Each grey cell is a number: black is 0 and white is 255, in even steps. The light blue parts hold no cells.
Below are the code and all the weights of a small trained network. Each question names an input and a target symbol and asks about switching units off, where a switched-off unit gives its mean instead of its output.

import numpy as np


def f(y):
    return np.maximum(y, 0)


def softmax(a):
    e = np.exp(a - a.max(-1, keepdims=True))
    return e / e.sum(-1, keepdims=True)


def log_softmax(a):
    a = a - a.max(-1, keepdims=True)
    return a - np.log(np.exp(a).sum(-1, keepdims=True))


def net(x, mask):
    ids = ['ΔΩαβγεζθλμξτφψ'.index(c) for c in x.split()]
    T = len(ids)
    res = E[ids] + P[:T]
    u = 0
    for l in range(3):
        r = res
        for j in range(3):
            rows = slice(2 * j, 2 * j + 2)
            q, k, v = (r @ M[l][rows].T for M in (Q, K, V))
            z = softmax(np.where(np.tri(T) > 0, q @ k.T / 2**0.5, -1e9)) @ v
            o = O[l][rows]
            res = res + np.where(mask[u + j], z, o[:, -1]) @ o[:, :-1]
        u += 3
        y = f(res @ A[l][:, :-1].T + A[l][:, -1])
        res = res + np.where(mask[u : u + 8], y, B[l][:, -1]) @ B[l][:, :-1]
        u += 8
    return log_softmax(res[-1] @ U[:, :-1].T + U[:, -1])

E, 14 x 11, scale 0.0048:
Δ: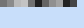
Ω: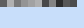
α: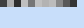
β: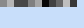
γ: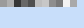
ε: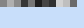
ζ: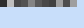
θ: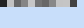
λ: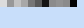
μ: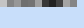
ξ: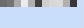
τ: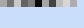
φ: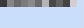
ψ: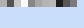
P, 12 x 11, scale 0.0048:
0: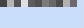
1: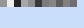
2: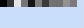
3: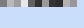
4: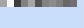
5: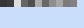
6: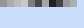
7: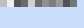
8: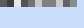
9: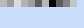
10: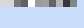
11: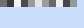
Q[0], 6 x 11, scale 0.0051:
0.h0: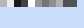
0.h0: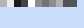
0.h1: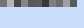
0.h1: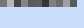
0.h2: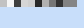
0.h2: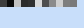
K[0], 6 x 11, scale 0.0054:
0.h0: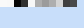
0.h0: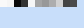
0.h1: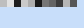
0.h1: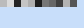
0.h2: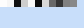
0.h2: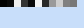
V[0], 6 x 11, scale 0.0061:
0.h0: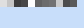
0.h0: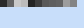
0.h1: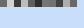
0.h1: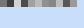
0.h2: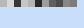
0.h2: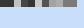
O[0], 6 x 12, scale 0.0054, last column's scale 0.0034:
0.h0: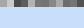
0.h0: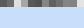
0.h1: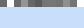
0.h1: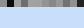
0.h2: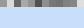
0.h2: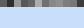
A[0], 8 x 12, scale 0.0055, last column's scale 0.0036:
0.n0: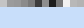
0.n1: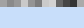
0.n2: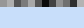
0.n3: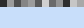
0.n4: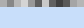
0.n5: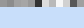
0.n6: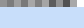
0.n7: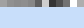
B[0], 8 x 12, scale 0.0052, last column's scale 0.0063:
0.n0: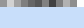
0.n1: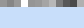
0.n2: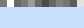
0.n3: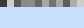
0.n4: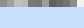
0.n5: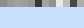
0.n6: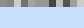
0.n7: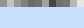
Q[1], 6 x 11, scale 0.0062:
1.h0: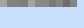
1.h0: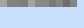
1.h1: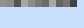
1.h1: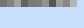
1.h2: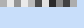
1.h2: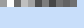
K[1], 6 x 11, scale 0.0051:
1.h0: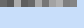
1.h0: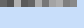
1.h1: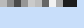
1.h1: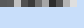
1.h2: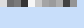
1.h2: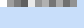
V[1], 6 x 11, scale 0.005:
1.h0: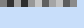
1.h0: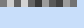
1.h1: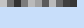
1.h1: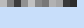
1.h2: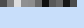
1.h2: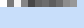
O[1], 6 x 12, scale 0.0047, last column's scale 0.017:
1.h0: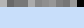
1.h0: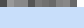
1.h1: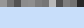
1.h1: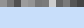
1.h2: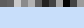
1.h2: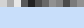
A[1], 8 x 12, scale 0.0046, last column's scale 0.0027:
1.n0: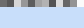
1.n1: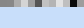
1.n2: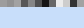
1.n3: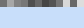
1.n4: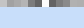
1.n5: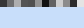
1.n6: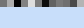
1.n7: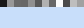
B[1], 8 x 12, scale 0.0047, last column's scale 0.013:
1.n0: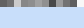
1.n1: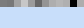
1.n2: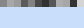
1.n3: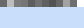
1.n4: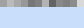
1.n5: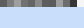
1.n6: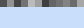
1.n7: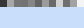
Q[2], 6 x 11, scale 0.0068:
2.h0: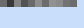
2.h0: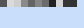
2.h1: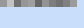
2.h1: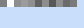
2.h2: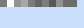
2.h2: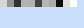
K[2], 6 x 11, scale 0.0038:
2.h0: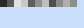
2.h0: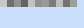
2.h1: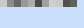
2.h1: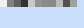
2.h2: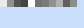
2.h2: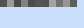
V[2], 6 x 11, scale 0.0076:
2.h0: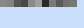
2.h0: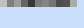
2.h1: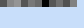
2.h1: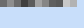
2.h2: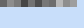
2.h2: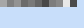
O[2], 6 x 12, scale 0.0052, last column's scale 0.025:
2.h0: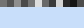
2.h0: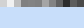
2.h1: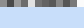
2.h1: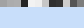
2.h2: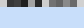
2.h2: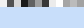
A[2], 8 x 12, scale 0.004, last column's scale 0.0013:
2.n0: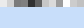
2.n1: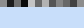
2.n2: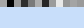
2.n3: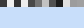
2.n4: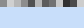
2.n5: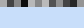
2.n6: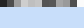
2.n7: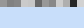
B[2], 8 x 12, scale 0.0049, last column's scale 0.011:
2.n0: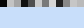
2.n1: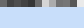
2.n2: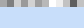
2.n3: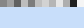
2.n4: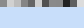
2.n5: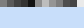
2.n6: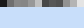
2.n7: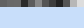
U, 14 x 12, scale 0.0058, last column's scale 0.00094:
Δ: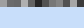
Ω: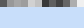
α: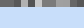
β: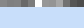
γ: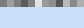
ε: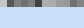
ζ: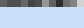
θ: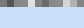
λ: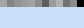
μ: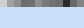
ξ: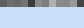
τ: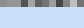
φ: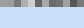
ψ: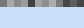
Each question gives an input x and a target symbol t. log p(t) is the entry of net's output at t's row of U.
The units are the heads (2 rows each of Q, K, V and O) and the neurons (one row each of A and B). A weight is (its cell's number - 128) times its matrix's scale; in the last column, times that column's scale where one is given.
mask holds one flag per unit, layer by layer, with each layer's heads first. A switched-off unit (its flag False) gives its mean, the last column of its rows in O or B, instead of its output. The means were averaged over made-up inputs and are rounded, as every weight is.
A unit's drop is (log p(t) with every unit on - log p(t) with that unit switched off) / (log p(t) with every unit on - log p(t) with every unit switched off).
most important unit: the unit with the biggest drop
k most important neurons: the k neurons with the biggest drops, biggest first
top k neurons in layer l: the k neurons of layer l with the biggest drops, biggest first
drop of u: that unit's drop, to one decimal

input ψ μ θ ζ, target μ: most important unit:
2.h0
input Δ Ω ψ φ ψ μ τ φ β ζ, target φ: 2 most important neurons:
(2.n3 0.n3)
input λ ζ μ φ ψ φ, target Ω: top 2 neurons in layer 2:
(2.n6 2.n3)
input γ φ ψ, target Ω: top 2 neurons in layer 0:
(0.n2 0.n0)
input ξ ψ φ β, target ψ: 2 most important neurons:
(2.n3 0.n1)
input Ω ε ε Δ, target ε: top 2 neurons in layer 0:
(0.n2 0.n5)
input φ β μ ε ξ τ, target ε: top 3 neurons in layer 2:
(2.n2 2.n1 2.n5)
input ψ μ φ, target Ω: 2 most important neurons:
(0.n2 1.n5)
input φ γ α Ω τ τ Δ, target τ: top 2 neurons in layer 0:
(0.n5 0.n0)
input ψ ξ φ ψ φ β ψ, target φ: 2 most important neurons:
(2.n3 0.n3)
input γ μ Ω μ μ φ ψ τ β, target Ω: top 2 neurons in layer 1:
(1.n2 1.n5)
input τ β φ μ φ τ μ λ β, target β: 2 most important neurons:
(2.n2 1.n5)
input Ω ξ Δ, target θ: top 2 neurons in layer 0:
(0.n5 0.n1)
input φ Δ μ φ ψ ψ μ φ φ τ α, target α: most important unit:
2.h1
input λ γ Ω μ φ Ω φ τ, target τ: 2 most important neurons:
(2.n0 0.n5)
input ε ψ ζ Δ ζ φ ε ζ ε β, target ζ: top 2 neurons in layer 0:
(0.n3 0.n2)
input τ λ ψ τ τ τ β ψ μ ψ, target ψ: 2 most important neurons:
(0.n1 2.n3)
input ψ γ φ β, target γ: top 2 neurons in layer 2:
(2.n0 2.n3)
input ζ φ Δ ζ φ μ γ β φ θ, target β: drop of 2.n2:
0.1
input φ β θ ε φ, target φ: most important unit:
1.h0
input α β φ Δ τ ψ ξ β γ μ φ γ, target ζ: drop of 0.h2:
0.2
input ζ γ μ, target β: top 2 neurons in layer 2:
(2.n2 2.n5)
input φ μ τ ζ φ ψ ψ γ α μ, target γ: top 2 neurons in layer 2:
(2.n0 2.n3)
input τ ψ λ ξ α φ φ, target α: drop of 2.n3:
0.3
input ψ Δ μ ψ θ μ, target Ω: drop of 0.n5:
0.0
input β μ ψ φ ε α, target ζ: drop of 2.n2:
0.1
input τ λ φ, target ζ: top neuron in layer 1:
(1.n3)
